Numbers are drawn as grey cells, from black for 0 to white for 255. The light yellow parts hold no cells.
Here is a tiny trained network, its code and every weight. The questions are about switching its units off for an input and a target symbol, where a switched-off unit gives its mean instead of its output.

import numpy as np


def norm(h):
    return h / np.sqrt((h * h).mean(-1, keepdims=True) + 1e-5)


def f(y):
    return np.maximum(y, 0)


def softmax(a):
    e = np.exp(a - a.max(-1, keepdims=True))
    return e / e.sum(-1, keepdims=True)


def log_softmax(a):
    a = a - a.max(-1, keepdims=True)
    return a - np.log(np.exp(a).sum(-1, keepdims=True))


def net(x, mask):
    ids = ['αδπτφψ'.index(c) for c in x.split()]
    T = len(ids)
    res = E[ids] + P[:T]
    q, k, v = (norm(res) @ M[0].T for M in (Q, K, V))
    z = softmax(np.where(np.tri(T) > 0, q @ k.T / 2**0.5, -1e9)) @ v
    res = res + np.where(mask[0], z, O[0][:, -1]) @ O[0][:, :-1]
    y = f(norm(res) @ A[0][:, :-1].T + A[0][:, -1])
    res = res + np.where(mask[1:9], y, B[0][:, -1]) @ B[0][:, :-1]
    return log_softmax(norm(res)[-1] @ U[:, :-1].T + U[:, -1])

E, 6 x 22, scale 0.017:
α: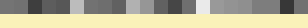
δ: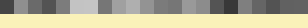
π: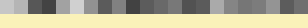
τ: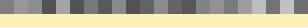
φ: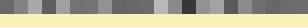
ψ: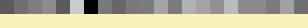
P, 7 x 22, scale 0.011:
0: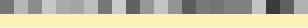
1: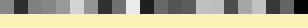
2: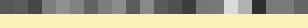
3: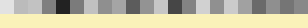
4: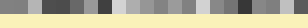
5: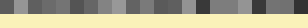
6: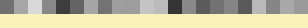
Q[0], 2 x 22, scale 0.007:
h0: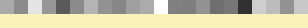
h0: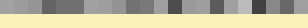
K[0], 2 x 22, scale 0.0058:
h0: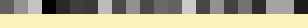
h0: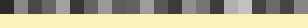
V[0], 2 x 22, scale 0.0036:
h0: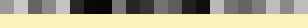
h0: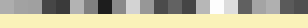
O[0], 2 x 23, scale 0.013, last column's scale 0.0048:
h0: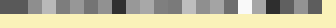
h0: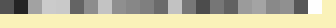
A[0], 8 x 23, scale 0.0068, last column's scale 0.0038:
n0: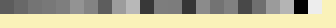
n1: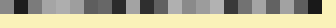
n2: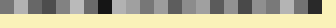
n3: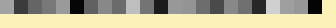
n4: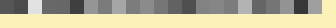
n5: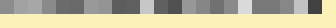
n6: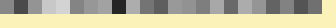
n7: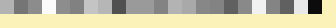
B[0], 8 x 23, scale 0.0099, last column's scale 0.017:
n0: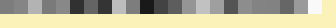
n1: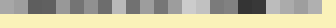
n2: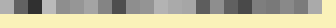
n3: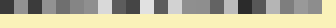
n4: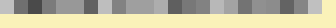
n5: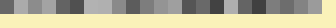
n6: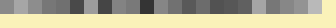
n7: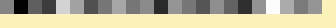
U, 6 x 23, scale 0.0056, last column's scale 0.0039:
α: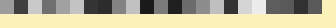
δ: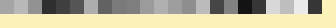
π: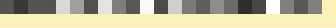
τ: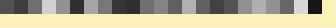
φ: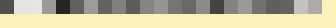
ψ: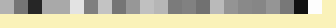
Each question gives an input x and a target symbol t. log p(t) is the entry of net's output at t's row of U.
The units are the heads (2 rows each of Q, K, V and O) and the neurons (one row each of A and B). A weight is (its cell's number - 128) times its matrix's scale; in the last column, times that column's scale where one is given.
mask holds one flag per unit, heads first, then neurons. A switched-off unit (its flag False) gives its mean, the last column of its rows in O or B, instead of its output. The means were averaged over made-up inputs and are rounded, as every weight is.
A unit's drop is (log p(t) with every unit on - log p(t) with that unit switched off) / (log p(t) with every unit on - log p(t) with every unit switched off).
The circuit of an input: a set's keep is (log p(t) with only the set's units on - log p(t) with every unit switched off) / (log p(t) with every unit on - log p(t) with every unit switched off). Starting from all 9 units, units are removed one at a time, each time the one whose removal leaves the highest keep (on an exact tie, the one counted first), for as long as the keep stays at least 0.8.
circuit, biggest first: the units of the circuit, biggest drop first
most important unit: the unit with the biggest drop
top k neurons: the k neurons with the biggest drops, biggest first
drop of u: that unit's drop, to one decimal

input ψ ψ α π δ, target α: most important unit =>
n0
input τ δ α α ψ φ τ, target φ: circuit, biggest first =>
[h0; n5]
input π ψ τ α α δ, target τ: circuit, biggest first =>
[h0; n6; n0]
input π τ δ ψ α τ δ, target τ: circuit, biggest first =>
[h0; n7; n5]
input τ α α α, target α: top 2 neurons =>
[n1; n0]
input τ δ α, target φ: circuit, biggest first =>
[h0; n5; n4]
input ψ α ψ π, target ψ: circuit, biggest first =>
[n0; h0]
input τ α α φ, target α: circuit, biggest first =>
[n1; n5]
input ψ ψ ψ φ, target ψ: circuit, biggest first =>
[n0; n4]
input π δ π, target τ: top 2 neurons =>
[n6; n0]
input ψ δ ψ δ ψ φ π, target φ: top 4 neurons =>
[n5; n4; n1; n2]
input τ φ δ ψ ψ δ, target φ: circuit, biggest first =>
[h0; n5; n7]
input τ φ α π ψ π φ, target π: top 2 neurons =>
[n7; n0]
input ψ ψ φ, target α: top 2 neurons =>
[n1; n0]
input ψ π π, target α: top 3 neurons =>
[n1; n5; n3]
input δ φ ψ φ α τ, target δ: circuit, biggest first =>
[h0]
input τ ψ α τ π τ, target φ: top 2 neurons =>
[n5; n2]
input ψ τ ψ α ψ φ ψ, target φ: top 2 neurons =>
[n5; n4]
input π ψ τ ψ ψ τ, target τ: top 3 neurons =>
[n6; n0; n5]
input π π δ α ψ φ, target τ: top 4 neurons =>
[n6; n0; n1; n5]
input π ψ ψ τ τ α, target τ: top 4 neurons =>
[n6; n0; n5; n1]
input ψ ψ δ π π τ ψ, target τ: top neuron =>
[n7]
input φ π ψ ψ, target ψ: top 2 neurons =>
[n0; n6]
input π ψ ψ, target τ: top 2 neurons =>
[n6; n0]
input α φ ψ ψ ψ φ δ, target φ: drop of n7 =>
-0.1
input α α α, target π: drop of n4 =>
0.0
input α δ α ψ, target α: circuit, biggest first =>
[n1]
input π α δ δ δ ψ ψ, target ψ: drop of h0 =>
0.2
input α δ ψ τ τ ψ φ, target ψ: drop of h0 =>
0.3
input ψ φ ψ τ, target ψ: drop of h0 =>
0.1
